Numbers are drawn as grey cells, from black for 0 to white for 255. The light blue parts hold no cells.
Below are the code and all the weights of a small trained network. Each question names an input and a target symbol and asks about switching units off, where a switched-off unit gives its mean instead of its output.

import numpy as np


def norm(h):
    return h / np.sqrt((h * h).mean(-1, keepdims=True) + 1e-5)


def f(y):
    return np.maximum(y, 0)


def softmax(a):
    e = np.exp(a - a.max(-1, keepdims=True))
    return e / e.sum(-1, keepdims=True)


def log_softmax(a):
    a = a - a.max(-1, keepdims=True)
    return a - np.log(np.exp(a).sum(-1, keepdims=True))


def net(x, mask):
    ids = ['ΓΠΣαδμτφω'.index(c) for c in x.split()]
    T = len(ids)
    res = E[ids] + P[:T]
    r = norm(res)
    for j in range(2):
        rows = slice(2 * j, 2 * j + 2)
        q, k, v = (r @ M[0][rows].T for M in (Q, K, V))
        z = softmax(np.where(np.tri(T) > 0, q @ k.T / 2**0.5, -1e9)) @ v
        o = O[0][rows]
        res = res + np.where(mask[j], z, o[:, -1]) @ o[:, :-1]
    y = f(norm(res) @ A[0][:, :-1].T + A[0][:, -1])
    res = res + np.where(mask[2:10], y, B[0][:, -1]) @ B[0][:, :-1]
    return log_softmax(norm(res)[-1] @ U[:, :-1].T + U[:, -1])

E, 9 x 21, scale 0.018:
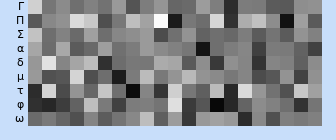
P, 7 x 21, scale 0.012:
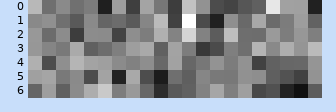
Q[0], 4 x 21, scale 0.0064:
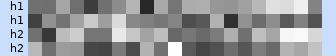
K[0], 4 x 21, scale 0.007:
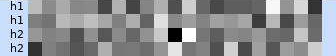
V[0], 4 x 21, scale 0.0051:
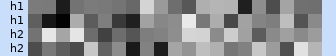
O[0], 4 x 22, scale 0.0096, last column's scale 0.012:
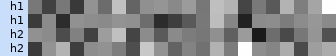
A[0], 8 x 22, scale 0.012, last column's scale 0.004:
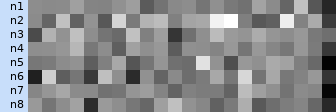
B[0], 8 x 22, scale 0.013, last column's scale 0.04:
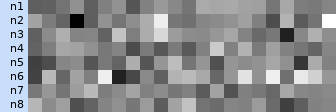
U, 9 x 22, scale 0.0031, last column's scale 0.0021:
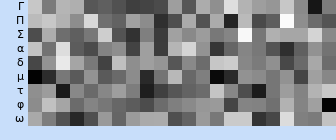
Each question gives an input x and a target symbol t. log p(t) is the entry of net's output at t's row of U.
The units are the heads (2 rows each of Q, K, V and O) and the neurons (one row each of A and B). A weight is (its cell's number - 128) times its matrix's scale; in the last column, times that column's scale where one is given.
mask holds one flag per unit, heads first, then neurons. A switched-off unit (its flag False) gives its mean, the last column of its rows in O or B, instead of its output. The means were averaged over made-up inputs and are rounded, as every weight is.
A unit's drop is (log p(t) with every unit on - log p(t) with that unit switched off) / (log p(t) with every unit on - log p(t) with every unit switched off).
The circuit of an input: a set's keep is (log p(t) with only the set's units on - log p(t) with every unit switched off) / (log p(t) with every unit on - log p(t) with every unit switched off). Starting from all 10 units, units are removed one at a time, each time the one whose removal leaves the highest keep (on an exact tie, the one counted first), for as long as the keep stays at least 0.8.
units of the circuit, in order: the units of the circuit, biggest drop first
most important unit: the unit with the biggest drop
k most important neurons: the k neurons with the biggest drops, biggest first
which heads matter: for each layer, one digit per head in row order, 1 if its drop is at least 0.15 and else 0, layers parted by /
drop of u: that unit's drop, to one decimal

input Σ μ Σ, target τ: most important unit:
h1
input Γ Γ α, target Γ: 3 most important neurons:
(n2, n1, n4)
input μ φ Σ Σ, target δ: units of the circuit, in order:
(h1, n2, n3, h2)
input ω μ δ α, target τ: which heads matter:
11
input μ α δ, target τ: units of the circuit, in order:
(h2, h1, n2)
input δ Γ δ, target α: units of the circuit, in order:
(h2, n2, n8, h1)
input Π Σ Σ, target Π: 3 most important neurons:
(n2, n6, n7)
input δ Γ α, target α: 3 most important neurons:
(n2, n8, n6)
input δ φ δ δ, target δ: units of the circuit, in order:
(h1, n2, n3)
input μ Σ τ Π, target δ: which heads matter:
00
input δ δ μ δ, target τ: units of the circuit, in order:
(h2, n2, h1)
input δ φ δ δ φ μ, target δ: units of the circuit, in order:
(n3, n2, h1, h2)
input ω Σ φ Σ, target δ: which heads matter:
11
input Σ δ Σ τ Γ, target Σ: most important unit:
h2
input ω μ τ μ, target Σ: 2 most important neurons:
(n6, n2)
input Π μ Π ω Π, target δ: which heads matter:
10
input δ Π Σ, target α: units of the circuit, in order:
(h2, h1, n2, n8)
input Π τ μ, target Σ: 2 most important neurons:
(n2, n6)
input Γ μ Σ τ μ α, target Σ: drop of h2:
0.2
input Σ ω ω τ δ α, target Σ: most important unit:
h2
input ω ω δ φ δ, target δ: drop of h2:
0.1
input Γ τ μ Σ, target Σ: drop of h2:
1.1
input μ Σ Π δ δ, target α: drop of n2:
0.3
